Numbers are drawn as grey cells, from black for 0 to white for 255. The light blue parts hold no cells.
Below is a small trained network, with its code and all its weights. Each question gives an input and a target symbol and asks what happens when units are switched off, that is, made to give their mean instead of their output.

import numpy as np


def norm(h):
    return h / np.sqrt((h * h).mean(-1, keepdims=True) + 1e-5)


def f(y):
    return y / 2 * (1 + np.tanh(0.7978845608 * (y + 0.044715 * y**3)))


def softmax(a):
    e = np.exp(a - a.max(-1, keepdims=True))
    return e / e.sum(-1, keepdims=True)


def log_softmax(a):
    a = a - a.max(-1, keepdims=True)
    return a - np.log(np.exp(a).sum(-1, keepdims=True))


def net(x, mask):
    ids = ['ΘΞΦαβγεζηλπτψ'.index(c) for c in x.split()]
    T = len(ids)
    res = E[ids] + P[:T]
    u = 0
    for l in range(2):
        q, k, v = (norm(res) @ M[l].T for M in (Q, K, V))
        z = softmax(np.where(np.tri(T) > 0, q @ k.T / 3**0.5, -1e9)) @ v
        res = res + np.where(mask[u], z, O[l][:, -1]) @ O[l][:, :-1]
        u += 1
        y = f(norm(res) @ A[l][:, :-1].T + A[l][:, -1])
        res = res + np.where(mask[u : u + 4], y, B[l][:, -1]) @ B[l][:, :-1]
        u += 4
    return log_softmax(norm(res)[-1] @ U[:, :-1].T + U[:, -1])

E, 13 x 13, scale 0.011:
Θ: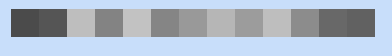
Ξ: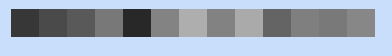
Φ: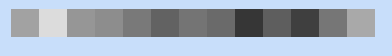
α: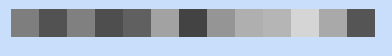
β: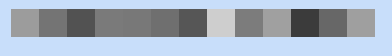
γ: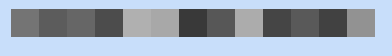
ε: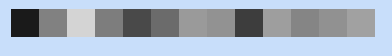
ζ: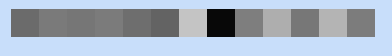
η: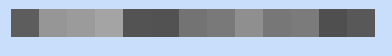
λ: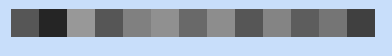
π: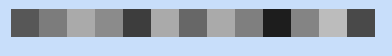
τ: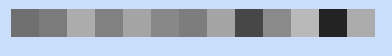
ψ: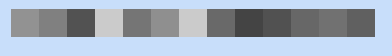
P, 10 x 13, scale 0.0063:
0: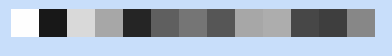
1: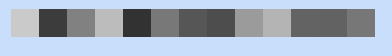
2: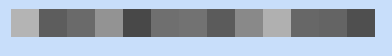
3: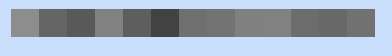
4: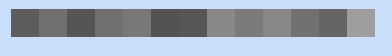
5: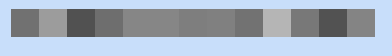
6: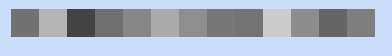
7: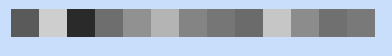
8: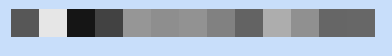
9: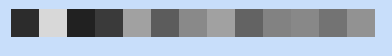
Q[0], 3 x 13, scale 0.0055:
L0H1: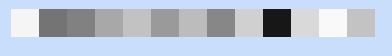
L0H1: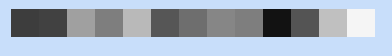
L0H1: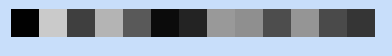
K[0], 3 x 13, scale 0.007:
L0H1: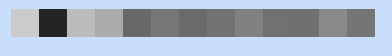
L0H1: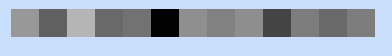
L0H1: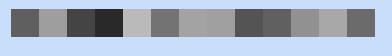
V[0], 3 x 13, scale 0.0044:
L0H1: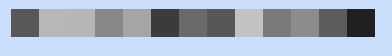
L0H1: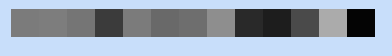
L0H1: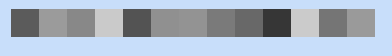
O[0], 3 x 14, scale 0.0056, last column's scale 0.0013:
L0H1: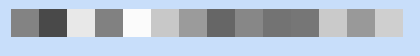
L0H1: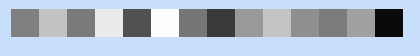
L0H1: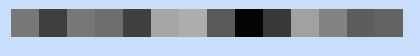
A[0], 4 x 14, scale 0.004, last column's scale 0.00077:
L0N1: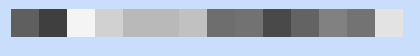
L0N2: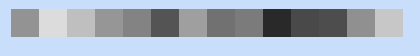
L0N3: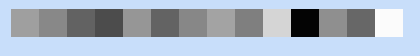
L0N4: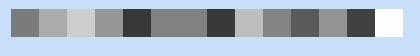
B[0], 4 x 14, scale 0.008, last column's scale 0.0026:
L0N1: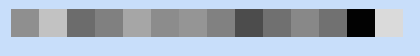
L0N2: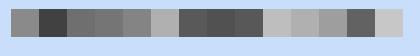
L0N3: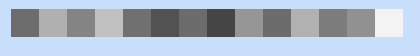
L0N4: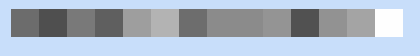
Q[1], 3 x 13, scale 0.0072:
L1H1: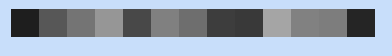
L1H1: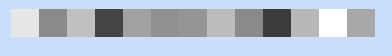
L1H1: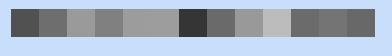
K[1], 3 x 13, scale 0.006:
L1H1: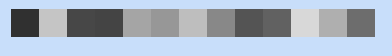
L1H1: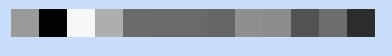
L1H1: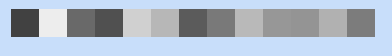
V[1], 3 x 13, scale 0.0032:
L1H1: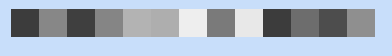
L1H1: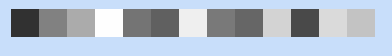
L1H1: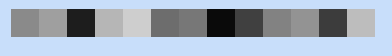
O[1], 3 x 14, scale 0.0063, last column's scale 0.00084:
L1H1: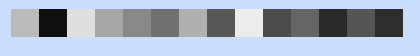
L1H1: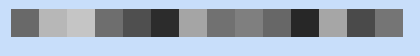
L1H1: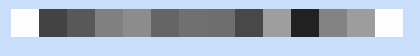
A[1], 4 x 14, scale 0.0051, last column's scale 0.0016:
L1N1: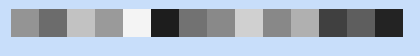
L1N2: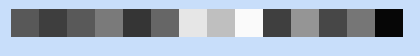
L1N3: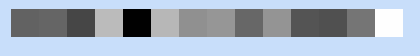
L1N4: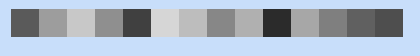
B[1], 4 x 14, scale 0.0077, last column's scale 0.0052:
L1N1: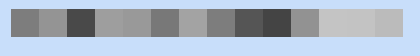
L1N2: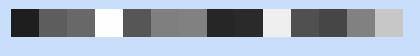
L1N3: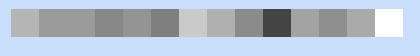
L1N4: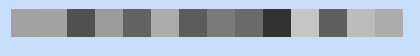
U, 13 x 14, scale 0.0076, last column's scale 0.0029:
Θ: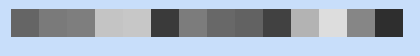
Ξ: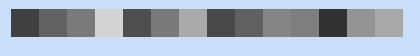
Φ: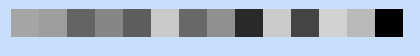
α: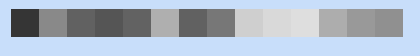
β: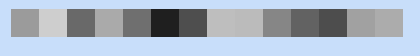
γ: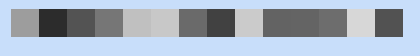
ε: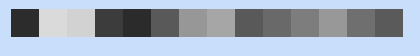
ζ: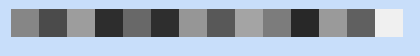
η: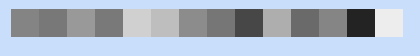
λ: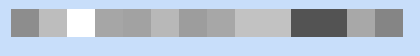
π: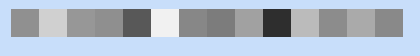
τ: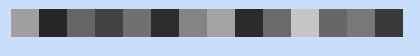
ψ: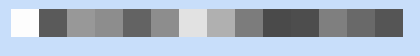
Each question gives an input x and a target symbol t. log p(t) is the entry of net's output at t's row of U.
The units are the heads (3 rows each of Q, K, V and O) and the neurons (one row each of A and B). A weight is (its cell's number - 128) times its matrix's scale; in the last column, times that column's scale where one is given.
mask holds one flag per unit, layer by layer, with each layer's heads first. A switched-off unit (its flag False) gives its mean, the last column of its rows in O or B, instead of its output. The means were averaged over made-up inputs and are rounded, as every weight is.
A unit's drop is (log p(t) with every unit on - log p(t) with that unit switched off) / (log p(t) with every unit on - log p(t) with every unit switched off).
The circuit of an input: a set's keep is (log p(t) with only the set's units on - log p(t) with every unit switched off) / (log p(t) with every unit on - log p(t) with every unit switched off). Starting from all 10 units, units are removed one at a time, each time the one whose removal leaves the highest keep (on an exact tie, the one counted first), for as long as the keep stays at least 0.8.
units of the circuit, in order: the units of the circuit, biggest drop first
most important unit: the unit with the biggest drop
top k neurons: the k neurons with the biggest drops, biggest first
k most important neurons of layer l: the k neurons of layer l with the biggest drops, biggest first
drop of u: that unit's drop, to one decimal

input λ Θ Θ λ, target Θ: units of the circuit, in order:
[L0H1 L1N1 L0N3]
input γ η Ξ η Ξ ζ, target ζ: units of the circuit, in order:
[L1H1 L1N2]
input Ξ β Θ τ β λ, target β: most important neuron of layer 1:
[L1N2]
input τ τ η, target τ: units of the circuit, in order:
[L0H1 L1H1]
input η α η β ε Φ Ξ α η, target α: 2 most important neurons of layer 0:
[L0N2 L0N1]
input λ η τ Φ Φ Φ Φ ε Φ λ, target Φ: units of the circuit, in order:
[L1H1 L0H1]
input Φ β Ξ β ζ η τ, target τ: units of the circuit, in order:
[L0H1 L1N2]
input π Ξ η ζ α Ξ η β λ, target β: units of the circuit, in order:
[L0H1 L0N3 L1N2 L0N2]
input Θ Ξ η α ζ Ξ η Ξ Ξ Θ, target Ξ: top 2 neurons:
[L1N2 L0N2]
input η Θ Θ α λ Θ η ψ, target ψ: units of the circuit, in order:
[L1H1 L1N2]
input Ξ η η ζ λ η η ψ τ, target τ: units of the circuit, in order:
[L1N2 L0H1 L1H1]
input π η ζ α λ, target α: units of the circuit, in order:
[L1H1 L0H1]
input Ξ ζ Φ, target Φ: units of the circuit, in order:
[L0N2 L1H1]
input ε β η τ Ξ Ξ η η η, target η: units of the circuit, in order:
[L0H1 L0N1]
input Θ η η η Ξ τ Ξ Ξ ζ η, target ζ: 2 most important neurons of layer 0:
[L0N2 L0N1]
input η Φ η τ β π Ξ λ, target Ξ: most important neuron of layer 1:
[L1N2]
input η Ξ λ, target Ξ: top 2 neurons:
[L0N2 L1N2]
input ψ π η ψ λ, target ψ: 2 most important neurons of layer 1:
[L1N3 L1N2]
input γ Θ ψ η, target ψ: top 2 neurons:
[L1N3 L1N2]
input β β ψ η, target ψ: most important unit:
L1N3
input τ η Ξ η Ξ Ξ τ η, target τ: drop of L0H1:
0.7
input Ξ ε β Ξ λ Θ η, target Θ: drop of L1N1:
0.6
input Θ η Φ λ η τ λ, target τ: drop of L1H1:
0.2
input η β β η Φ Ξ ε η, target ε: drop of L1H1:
0.6
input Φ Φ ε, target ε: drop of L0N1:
0.0
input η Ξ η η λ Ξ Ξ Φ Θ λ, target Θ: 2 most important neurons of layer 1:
[L1N1 L1N2]
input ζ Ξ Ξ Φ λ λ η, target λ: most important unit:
L0H1
